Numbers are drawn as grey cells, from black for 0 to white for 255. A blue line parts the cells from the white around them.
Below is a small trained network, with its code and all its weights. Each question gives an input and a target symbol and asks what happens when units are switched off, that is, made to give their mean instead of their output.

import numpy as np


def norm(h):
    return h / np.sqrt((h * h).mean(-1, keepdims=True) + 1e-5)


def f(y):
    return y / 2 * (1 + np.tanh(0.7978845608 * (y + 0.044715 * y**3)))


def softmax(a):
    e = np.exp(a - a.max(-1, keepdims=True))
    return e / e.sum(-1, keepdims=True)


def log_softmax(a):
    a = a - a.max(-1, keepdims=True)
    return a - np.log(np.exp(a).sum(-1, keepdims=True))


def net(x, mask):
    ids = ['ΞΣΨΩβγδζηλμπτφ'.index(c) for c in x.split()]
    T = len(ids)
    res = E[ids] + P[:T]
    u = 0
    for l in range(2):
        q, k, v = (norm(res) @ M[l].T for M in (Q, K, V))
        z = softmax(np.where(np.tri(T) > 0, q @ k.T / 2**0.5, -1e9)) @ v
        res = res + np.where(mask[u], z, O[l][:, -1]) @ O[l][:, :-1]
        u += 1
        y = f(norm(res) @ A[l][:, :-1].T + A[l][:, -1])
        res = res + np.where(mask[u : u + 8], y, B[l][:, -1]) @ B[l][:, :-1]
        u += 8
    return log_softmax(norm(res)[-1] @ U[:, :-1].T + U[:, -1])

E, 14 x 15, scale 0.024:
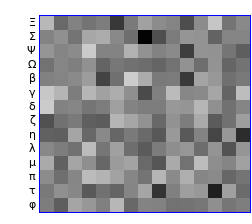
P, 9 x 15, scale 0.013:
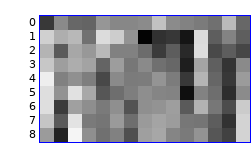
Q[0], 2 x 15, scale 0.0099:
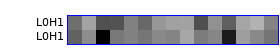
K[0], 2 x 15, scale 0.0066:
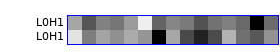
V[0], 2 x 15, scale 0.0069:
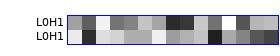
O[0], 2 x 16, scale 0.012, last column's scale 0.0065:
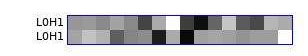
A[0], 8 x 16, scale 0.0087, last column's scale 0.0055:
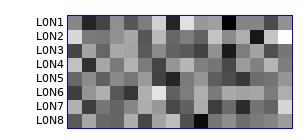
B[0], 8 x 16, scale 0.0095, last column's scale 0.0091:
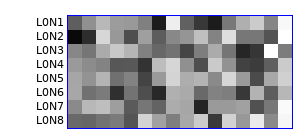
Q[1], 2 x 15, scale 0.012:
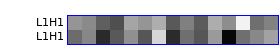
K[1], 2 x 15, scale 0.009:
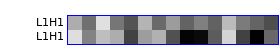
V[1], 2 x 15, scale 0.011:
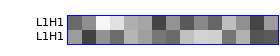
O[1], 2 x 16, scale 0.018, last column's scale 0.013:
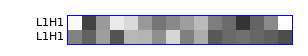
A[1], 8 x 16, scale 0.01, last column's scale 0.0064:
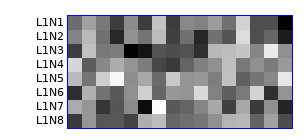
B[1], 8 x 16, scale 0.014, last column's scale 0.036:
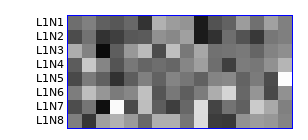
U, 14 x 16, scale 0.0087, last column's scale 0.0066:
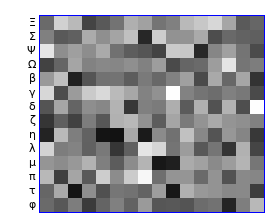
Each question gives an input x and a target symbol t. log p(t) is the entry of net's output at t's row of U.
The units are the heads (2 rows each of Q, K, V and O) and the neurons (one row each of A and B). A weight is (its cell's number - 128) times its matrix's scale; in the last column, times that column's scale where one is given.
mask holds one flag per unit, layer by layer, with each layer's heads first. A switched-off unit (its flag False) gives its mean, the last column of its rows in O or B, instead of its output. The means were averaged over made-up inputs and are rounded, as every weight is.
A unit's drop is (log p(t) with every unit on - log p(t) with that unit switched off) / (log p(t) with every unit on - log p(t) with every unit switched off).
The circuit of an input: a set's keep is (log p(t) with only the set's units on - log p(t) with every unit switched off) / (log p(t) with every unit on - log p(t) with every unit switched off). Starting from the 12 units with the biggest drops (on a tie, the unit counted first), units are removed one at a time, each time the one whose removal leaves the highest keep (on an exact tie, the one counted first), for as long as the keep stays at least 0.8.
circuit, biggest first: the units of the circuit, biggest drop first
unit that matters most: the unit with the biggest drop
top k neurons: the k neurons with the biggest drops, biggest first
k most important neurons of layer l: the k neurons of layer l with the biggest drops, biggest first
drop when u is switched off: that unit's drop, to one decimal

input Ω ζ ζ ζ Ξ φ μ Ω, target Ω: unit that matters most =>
L0H1
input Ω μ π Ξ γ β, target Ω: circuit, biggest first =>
[L0H1; L0N1]
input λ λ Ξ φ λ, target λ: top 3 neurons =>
[L0N5; L0N1; L0N8]
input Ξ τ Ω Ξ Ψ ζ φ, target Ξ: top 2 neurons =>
[L0N2; L0N4]
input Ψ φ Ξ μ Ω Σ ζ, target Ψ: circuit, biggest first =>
[L0H1; L1H1]
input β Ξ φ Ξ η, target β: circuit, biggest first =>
[L0N2; L1H1; L1N3; L0N6]
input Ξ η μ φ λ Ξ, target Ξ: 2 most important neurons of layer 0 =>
[L0N2; L0N7]
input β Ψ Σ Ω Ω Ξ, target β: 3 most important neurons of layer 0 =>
[L0N2; L0N6; L0N5]
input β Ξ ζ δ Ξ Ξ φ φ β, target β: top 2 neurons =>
[L0N2; L1N3]
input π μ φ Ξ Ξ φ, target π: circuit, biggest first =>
[L1H1; L0N1]
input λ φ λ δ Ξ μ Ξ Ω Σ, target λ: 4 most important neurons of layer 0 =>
[L0N5; L0N1; L0N8; L0N7]
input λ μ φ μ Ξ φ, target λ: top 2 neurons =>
[L0N1; L0N5]
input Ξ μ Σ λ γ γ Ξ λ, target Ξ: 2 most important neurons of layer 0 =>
[L0N2; L0N4]
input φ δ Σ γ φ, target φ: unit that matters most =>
L0N2
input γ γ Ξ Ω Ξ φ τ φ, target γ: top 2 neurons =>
[L0N2; L0N6]
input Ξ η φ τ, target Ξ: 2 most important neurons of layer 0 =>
[L0N2; L0N7]
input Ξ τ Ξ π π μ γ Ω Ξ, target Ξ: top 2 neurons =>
[L0N2; L0N7]
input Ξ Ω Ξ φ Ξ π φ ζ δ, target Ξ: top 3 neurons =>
[L0N2; L0N4; L0N7]
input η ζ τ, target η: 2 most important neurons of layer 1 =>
[L1N4; L1N3]
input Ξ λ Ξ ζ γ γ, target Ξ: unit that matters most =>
L0H1
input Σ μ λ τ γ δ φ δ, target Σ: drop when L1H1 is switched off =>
0.2
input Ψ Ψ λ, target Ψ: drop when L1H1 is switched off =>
0.1
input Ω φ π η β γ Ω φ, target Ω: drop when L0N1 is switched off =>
0.3
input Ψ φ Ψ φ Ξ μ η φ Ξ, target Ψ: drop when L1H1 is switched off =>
0.2
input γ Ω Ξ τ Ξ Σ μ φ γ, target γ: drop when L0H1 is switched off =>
-0.1
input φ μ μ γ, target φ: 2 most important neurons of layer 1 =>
[L1N5; L1N6]
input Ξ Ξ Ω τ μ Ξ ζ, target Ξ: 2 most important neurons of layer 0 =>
[L0N2; L0N7]
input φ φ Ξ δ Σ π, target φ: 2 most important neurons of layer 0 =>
[L0N2; L0N1]
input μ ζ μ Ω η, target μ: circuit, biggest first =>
[L0H1]
